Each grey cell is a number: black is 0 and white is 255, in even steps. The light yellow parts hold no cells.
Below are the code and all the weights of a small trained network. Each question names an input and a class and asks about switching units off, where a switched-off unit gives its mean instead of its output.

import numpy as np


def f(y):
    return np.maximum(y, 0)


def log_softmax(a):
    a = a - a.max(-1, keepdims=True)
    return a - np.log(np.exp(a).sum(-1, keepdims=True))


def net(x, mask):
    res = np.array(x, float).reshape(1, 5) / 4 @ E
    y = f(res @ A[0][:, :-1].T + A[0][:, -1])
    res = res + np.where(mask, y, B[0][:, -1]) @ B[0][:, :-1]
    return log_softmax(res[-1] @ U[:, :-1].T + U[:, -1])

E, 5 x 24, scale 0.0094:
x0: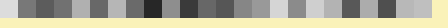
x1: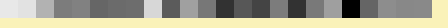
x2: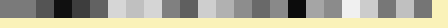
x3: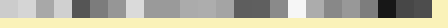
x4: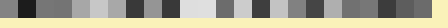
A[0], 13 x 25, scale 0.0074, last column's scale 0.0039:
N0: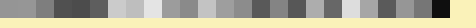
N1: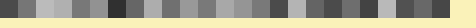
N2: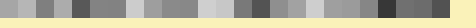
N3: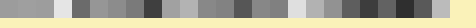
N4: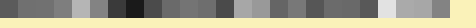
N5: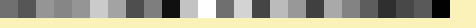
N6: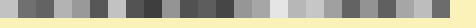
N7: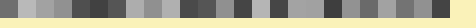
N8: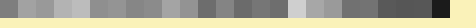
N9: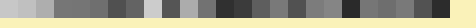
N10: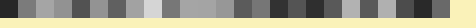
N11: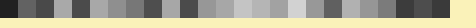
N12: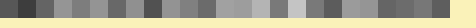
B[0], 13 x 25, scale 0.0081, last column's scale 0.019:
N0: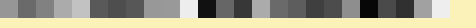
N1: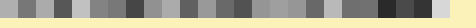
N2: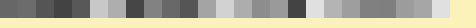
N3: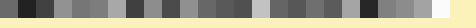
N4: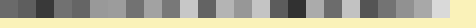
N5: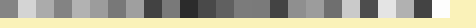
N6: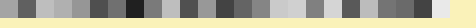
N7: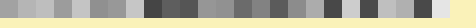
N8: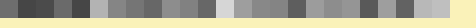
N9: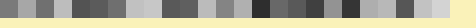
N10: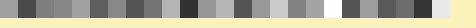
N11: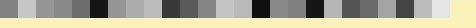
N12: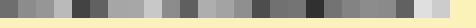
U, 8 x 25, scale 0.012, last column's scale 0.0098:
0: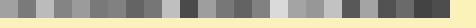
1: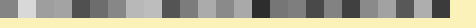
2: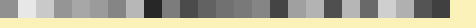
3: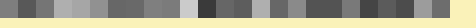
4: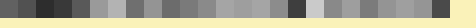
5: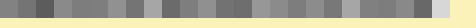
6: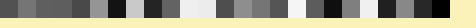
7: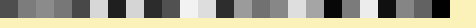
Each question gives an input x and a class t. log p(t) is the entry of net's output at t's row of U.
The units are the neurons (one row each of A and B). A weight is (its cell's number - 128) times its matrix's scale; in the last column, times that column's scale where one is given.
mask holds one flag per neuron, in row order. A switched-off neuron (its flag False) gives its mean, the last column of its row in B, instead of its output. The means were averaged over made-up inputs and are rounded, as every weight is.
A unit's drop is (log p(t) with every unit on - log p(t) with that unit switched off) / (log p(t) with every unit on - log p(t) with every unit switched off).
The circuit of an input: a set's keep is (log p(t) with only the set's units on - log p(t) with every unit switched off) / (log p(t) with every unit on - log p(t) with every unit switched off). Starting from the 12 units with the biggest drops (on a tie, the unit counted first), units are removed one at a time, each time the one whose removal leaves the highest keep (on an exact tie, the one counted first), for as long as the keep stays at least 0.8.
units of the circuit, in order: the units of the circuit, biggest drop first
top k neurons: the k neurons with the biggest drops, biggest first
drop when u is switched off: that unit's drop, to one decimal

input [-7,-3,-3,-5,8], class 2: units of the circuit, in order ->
N5
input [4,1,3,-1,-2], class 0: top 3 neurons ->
N3; N5; N4
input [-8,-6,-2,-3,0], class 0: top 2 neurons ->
N10; N1
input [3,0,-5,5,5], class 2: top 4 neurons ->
N5; N0; N4; N10
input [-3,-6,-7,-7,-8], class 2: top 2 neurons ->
N7; N0
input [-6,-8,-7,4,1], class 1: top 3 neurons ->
N11; N12; N0
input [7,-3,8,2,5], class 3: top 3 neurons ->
N0; N10; N1
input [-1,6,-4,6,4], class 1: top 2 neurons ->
N9; N4
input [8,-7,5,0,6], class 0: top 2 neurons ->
N6; N9
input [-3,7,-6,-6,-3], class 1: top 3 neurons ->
N9; N0; N3
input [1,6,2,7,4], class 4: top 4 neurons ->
N2; N11; N12; N3
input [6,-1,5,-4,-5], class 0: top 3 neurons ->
N5; N6; N3
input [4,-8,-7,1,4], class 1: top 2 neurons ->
N11; N12
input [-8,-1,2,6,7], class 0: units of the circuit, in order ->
N10
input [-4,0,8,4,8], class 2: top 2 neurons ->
N5; N3
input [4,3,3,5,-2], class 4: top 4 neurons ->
N2; N10; N1; N11
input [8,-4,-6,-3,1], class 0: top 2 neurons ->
N6; N0
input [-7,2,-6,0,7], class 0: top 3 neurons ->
N1; N10; N7
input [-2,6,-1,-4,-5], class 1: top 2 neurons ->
N9; N5
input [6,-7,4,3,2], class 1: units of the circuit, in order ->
N11
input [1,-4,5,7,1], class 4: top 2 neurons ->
N2; N6
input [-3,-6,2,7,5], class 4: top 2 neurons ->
N2; N9
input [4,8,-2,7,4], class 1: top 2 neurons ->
N9; N4
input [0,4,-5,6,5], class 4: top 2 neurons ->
N3; N0
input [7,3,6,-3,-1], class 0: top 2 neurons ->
N6; N3
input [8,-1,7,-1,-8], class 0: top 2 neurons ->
N6; N5
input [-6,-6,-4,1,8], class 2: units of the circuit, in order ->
N5
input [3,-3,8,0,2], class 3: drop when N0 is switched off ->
1.0
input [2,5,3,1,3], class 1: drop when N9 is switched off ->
0.2
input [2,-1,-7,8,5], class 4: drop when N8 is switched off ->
0.4
